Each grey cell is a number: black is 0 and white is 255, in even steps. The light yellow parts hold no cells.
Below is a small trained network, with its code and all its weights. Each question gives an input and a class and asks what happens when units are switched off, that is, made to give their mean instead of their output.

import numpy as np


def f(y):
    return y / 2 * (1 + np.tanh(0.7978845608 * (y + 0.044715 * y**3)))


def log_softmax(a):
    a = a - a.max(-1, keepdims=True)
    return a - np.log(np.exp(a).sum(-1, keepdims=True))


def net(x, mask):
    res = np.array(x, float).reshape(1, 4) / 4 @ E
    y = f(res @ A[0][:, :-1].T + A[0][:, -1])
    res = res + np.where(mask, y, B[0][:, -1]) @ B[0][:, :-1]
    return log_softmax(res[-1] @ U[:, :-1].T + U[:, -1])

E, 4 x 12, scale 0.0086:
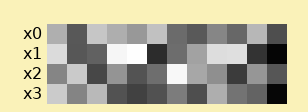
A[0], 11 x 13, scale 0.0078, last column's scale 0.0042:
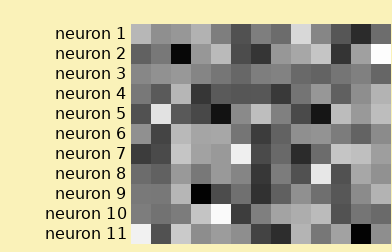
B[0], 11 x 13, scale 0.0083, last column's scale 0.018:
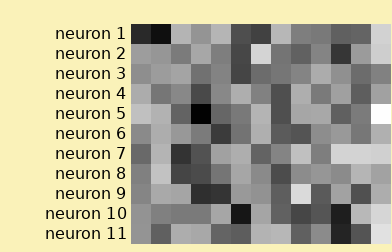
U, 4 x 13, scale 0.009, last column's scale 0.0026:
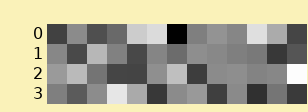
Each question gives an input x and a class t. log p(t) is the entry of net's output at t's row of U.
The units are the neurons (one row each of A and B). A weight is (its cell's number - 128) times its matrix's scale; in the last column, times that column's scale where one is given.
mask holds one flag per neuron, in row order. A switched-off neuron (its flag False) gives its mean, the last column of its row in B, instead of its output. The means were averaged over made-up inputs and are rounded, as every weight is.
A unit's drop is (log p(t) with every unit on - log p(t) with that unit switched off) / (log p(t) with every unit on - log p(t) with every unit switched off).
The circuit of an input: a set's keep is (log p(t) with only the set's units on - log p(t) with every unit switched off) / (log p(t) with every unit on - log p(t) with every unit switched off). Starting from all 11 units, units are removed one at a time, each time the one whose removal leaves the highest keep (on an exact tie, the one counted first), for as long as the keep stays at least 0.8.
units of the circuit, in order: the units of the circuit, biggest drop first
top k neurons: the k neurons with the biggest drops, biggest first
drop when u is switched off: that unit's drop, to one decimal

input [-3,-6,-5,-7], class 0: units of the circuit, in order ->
[neuron 7]
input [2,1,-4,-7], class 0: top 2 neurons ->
[neuron 5; neuron 7]
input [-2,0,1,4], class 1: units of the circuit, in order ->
[neuron 5; neuron 7; neuron 10]
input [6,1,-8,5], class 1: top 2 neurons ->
[neuron 11; neuron 5]
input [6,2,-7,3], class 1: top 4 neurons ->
[neuron 11; neuron 5; neuron 4; neuron 2]
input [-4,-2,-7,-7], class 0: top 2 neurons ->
[neuron 7; neuron 5]
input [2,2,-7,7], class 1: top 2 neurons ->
[neuron 9; neuron 4]
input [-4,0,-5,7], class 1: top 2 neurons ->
[neuron 5; neuron 7]
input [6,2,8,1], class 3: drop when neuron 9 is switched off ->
0.1
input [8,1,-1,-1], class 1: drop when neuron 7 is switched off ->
0.2
